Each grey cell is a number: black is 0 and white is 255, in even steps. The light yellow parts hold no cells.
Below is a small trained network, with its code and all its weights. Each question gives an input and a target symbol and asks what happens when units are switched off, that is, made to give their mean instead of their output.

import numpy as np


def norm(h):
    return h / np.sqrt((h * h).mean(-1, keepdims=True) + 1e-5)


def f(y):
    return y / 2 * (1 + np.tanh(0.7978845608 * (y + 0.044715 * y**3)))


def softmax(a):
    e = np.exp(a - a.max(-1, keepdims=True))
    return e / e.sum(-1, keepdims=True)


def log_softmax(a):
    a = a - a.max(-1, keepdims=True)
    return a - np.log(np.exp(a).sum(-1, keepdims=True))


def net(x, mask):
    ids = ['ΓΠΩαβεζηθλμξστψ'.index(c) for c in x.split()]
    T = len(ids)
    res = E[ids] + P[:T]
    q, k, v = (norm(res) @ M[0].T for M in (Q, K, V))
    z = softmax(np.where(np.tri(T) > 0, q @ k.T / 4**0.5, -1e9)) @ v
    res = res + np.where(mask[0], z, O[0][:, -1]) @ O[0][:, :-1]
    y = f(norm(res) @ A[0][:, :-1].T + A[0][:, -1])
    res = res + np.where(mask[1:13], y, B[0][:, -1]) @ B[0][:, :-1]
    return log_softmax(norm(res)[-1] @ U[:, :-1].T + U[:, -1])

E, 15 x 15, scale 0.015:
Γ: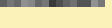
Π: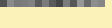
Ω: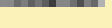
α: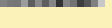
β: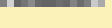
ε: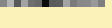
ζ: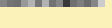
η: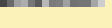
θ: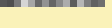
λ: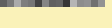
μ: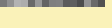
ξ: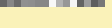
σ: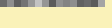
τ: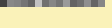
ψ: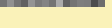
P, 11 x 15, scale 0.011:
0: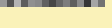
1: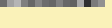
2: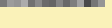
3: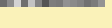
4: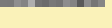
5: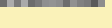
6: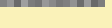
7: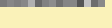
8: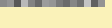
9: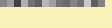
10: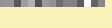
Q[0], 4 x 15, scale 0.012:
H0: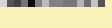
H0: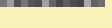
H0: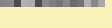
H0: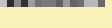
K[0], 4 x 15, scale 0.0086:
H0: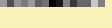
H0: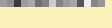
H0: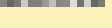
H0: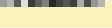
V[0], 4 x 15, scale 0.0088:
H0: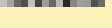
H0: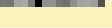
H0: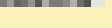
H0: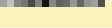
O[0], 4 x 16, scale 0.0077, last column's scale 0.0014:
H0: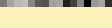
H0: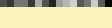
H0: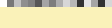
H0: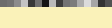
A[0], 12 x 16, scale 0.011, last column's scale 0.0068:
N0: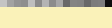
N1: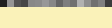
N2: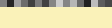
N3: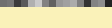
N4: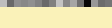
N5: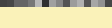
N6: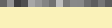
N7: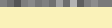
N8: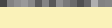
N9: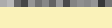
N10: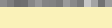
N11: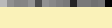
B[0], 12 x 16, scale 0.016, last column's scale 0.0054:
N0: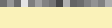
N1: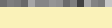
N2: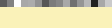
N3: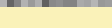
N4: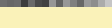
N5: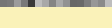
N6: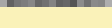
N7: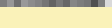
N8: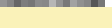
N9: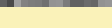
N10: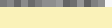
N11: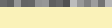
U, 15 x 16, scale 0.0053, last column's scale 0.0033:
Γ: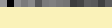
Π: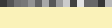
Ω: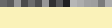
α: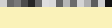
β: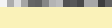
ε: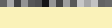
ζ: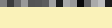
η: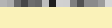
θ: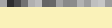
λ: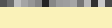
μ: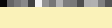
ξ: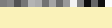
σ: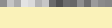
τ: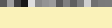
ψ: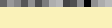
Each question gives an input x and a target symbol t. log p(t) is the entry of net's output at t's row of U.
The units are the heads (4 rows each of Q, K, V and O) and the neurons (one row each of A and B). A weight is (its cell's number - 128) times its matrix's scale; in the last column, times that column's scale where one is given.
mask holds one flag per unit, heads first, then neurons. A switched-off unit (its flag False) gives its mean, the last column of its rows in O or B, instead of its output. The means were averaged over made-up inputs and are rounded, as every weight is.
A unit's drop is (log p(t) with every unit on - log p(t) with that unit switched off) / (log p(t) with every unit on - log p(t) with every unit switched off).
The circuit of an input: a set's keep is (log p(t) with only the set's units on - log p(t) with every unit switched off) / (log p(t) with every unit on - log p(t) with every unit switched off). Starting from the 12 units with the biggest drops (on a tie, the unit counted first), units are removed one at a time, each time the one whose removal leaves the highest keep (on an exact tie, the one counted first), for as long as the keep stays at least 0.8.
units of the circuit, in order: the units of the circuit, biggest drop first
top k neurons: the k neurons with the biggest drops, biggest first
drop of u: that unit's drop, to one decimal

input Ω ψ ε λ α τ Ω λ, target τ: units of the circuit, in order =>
[H0; N1]
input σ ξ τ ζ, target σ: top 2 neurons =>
[N4; N0]
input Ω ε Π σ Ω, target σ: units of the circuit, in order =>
[H0; N0]
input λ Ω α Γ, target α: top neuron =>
[N10]
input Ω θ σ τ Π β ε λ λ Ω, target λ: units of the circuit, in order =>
[H0; N2]
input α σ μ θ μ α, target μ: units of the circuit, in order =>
[H0; N5]
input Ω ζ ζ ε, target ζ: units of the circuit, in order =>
[H0; N4; N0]
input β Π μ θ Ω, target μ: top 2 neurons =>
[N5; N1]
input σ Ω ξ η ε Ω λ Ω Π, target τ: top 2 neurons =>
[N1; N5]
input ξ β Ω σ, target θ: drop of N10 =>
0.0
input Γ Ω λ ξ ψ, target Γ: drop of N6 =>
0.2
